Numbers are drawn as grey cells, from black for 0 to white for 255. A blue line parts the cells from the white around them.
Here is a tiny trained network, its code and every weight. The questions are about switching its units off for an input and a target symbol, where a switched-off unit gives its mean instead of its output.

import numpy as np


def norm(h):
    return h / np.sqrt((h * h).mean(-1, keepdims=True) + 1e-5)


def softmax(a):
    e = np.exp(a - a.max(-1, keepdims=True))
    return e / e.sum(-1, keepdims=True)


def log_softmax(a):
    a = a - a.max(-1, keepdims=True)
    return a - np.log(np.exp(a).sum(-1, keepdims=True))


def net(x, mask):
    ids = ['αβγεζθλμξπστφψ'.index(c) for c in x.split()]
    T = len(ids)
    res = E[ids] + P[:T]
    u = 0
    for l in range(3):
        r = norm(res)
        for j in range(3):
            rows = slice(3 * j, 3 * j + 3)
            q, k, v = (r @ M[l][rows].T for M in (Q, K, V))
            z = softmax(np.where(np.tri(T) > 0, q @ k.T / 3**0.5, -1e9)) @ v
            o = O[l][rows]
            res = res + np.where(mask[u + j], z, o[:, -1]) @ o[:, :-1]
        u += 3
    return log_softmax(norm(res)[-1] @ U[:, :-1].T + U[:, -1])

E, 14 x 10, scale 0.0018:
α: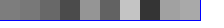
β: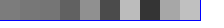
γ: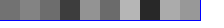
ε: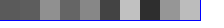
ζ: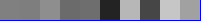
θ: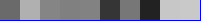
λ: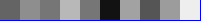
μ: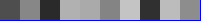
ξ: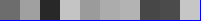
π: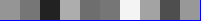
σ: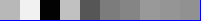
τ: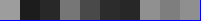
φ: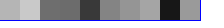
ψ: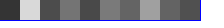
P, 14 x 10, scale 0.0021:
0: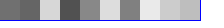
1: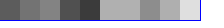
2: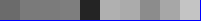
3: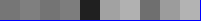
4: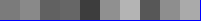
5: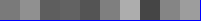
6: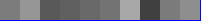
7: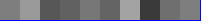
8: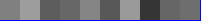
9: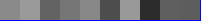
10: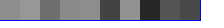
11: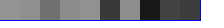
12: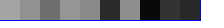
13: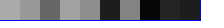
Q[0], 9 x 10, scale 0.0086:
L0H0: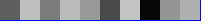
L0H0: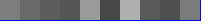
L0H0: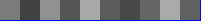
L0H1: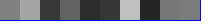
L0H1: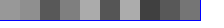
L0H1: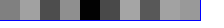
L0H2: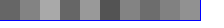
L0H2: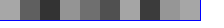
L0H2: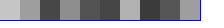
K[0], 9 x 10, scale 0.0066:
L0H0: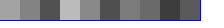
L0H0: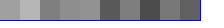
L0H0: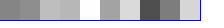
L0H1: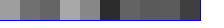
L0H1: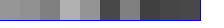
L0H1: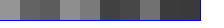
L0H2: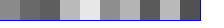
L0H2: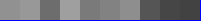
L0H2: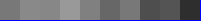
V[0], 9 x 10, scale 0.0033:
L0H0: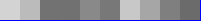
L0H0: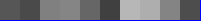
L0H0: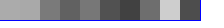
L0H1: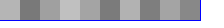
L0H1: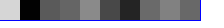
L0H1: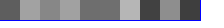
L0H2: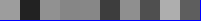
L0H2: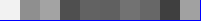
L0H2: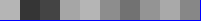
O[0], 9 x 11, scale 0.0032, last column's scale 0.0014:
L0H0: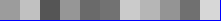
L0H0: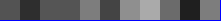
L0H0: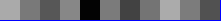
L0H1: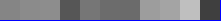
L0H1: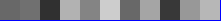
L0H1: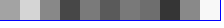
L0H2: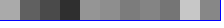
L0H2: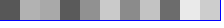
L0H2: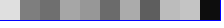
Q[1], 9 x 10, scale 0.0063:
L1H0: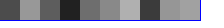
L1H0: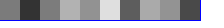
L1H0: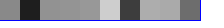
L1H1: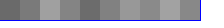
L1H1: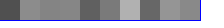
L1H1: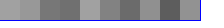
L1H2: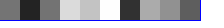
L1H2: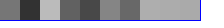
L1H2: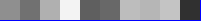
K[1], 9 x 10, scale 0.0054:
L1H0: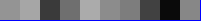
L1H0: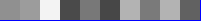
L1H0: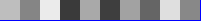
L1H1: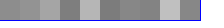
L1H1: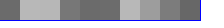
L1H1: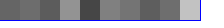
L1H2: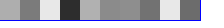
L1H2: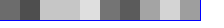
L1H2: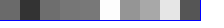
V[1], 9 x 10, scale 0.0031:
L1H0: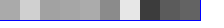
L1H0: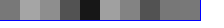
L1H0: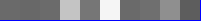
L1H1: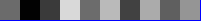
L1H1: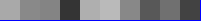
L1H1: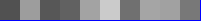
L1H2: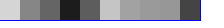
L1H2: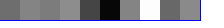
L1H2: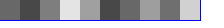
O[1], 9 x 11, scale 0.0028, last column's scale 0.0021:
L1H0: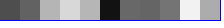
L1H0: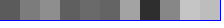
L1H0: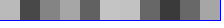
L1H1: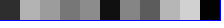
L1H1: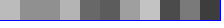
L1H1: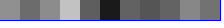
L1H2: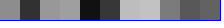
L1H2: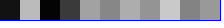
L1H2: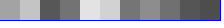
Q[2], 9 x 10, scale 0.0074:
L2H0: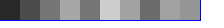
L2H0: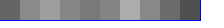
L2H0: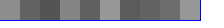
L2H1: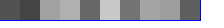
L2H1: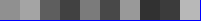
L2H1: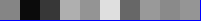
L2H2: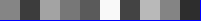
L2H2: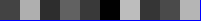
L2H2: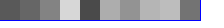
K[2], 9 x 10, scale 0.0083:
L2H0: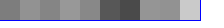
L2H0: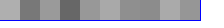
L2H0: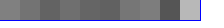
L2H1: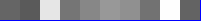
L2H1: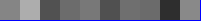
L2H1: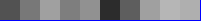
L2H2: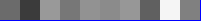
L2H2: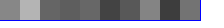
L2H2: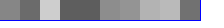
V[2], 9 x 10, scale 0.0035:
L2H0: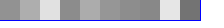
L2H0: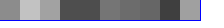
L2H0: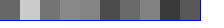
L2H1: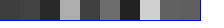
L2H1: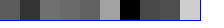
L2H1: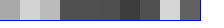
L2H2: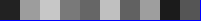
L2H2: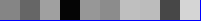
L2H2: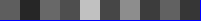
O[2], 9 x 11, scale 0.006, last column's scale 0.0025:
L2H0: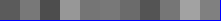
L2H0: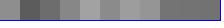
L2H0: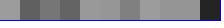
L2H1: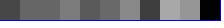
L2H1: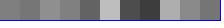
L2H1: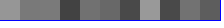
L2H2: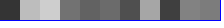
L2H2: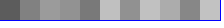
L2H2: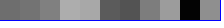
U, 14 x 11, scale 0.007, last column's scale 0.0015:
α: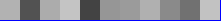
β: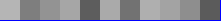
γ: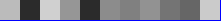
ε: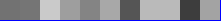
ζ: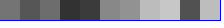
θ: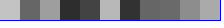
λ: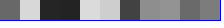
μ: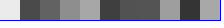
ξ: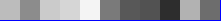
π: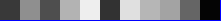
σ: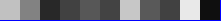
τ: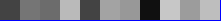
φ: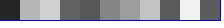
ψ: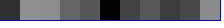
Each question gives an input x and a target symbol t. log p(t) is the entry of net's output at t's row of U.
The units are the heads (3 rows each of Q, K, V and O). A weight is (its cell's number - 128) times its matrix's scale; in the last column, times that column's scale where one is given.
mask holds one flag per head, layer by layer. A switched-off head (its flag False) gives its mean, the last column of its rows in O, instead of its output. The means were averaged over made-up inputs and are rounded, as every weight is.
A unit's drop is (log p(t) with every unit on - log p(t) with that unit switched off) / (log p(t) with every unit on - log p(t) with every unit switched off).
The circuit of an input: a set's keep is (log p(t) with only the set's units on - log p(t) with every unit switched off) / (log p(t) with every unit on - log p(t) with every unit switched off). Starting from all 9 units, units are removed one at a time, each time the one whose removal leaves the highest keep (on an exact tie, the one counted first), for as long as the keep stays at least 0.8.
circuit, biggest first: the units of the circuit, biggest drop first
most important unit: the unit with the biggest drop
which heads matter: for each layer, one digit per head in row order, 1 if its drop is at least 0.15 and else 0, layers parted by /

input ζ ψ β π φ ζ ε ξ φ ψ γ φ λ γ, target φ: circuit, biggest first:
(L0H2; L2H2)
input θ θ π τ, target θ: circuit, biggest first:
(L2H1)
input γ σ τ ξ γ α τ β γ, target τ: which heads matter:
010 / 010 / 010
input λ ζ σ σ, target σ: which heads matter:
000 / 000 / 011
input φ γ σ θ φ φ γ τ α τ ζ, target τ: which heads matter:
011 / 010 / 010
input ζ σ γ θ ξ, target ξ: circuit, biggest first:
(L1H0; L2H1; L0H1; L1H1)
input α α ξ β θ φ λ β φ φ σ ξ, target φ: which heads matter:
001 / 000 / 001
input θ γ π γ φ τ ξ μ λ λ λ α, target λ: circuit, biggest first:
(L1H2; L0H2)
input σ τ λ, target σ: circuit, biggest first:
(L2H2; L0H2)
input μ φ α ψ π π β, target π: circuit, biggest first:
(L0H1; L0H0; L2H2)
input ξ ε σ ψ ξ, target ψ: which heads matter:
011 / 000 / 000
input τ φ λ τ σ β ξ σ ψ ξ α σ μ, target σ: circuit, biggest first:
(L0H0; L2H2)
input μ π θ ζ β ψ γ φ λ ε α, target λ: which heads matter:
011 / 100 / 010
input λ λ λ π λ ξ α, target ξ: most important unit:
L1H0
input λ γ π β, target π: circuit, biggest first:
(L0H0; L2H1)
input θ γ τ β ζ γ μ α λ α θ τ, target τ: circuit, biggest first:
(L2H1; L1H0; L0H1)
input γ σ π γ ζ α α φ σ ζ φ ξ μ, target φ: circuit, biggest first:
(L2H2; L0H2)
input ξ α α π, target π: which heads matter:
110 / 100 / 000
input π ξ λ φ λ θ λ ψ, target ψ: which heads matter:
010 / 100 / 000
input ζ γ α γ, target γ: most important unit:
L1H2
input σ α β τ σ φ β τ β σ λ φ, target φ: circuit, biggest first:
(L0H2; L2H2)
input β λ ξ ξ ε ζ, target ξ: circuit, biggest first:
(L0H0; L1H2)
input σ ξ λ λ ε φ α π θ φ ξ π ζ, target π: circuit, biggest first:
(L2H1; L0H0)
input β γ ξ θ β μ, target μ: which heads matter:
011 / 100 / 001
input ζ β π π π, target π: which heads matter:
100 / 000 / 000
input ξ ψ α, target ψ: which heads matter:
001 / 000 / 000
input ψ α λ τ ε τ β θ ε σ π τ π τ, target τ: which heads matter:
011 / 000 / 010
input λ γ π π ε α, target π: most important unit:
L0H0
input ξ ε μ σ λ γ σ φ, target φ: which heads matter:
001 / 100 / 001
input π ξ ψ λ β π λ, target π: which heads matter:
110 / 010 / 001
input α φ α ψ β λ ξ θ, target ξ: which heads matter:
110 / 110 / 000
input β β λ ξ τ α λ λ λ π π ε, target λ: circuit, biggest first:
(L0H1; L1H2)
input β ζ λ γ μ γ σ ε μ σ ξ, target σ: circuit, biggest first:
(L2H2; L0H0)
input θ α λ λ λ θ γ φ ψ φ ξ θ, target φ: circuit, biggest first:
(L2H2)
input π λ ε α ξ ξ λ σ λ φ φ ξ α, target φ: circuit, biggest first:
(L2H2; L0H2)
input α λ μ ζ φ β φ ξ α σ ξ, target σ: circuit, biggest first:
(L0H1; L2H2; L0H0)
